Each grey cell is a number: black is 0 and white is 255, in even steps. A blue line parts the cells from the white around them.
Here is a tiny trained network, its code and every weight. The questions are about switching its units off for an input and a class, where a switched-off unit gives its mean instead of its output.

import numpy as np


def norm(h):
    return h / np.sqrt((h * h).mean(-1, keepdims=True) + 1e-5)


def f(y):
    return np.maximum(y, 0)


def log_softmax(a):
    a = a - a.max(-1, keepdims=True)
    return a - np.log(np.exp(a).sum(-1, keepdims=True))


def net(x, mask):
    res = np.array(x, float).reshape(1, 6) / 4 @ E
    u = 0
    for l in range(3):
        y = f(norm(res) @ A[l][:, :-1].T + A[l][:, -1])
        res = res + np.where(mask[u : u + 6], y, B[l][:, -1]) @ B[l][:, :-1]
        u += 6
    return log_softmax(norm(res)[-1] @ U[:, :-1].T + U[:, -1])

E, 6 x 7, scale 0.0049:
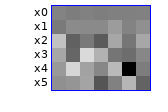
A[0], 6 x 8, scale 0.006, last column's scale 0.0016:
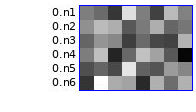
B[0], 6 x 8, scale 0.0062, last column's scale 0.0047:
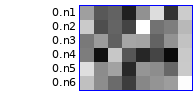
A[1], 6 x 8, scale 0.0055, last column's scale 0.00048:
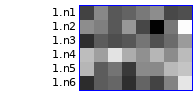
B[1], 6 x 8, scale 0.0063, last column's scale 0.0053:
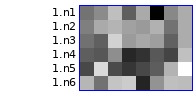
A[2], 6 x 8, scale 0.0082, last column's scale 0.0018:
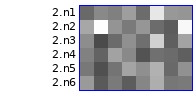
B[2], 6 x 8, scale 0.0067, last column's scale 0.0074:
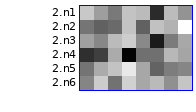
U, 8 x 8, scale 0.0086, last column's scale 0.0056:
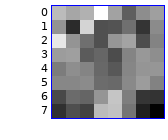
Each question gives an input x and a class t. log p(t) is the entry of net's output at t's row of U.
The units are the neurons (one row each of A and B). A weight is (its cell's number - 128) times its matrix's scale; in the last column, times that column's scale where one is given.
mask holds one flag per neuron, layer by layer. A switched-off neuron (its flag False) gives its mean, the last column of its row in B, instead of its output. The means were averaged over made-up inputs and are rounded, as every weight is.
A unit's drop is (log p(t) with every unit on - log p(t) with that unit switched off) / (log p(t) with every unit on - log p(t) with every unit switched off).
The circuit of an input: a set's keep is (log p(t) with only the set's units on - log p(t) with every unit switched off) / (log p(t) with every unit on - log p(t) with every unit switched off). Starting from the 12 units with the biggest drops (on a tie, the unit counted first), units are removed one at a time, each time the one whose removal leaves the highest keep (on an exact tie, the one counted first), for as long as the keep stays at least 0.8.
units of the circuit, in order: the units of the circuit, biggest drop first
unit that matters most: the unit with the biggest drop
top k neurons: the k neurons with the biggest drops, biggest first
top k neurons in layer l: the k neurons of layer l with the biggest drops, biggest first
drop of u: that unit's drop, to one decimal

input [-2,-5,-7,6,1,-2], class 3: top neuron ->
[0.n6]
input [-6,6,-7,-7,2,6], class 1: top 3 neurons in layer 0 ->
[0.n4; 0.n5; 0.n1]
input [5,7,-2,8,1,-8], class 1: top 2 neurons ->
[1.n4; 0.n6]
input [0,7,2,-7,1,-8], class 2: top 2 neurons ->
[0.n1; 0.n5]
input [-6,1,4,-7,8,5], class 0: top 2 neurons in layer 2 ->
[2.n2; 2.n4]
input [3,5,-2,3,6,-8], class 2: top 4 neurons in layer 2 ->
[2.n3; 2.n6; 2.n1; 2.n5]
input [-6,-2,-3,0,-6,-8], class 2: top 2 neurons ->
[0.n5; 0.n1]
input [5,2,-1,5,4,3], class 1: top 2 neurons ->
[1.n4; 2.n6]
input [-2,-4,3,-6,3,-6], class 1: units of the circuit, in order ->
[0.n4; 1.n3]
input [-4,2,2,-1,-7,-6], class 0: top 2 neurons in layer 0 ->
[0.n6; 0.n2]
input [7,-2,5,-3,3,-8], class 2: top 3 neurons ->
[0.n1; 2.n4; 0.n5]
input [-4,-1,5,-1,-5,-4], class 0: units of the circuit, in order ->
[2.n3; 2.n6]
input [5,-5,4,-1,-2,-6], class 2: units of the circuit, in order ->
[0.n1; 2.n6]
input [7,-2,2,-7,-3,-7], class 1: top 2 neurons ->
[0.n4; 0.n6]
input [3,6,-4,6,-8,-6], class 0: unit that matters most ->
2.n3
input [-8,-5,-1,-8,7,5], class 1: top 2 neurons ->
[0.n4; 2.n6]
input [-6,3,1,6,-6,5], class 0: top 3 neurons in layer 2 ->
[2.n3; 2.n6; 2.n1]
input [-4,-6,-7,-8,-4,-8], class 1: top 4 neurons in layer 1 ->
[1.n1; 1.n3; 1.n6; 1.n5]
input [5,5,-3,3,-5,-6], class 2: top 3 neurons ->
[0.n5; 0.n1; 2.n2]
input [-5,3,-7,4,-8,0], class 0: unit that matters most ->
2.n1
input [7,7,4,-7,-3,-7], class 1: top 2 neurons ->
[0.n4; 0.n6]
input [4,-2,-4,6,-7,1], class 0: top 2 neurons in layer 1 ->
[1.n1; 1.n5]
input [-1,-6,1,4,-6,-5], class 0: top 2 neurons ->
[2.n3; 0.n6]
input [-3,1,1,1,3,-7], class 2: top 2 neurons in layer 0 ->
[0.n1; 0.n5]
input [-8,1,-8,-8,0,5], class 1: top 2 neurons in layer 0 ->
[0.n4; 0.n5]
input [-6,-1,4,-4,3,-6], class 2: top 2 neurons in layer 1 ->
[1.n4; 1.n3]
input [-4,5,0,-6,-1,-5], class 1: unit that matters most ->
0.n4
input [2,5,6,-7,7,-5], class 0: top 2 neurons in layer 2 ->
[2.n4; 2.n2]
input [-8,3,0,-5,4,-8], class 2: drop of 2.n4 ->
0.2
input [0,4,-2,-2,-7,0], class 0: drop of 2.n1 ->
0.0
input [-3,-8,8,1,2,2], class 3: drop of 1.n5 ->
0.2
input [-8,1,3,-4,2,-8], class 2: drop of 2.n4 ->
0.1
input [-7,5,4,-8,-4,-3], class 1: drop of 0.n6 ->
0.1
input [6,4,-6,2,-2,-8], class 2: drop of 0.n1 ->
0.2
